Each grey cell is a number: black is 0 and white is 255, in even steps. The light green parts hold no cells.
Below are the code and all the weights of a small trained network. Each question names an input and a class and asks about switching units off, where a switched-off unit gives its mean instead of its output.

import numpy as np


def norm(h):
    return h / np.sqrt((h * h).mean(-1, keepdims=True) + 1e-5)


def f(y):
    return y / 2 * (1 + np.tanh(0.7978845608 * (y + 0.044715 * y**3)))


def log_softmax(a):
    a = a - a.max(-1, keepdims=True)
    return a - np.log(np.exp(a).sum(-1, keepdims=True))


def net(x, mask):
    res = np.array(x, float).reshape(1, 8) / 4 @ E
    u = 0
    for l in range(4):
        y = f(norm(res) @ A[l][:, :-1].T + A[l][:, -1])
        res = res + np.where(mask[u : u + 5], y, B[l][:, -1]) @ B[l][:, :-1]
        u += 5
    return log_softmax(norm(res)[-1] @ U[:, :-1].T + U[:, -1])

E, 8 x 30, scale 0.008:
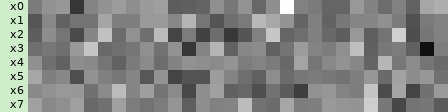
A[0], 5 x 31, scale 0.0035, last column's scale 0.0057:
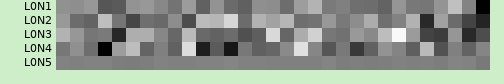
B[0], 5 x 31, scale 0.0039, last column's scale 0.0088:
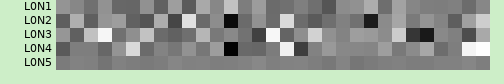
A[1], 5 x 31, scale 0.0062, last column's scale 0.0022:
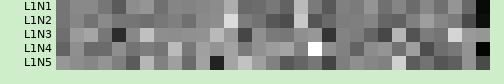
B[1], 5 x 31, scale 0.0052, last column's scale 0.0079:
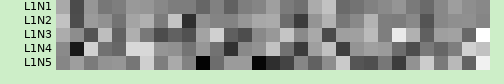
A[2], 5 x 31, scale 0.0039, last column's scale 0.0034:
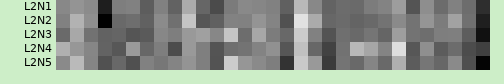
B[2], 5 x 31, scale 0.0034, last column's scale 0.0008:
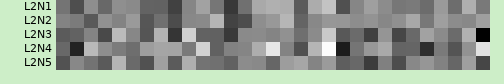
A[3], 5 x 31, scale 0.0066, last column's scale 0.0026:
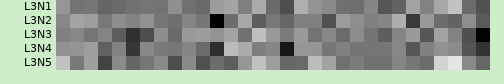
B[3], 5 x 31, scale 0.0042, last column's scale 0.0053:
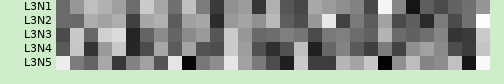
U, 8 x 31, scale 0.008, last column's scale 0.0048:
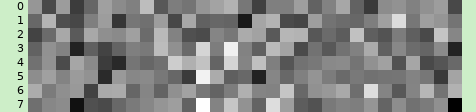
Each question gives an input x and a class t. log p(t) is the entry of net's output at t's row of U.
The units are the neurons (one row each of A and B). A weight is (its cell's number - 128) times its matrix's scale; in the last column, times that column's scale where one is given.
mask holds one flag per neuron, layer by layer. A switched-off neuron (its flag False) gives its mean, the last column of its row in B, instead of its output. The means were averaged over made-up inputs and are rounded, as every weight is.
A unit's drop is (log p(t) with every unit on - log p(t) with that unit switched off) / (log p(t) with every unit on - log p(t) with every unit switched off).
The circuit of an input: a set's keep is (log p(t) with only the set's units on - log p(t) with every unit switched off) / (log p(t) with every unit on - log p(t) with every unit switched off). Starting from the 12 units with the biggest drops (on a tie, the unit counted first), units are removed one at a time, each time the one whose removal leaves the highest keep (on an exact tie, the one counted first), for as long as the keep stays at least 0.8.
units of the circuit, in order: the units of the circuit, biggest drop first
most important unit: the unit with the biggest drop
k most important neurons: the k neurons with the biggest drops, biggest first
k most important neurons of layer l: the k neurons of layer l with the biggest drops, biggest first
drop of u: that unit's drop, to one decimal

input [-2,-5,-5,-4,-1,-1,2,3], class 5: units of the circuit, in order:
[L1N5]
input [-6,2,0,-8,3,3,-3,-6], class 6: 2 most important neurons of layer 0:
[L0N4, L0N2]
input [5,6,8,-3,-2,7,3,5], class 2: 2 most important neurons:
[L0N4, L3N5]
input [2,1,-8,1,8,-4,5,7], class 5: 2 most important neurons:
[L1N5, L0N4]
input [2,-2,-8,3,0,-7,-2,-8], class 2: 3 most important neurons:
[L1N4, L0N2, L1N3]
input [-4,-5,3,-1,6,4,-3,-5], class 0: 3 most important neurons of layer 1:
[L1N2, L1N3, L1N5]
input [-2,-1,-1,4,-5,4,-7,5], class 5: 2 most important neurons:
[L1N3, L0N4]
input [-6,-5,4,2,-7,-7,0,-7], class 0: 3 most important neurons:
[L1N2, L0N4, L0N2]
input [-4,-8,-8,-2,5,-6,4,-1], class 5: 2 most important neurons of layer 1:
[L1N5, L1N3]
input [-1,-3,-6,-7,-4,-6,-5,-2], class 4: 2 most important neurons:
[L0N2, L3N3]
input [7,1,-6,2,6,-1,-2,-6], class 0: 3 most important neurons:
[L3N5, L1N4, L1N3]
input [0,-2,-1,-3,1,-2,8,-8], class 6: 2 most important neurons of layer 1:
[L1N3, L1N2]
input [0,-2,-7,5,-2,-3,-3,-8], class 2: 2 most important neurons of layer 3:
[L3N5, L3N4]
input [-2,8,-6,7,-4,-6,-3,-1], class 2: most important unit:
L1N4
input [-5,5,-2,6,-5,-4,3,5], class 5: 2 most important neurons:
[L1N5, L0N4]
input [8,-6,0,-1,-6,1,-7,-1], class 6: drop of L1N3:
-0.1
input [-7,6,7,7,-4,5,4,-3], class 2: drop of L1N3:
0.2
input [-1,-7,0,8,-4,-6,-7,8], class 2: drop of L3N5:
0.2
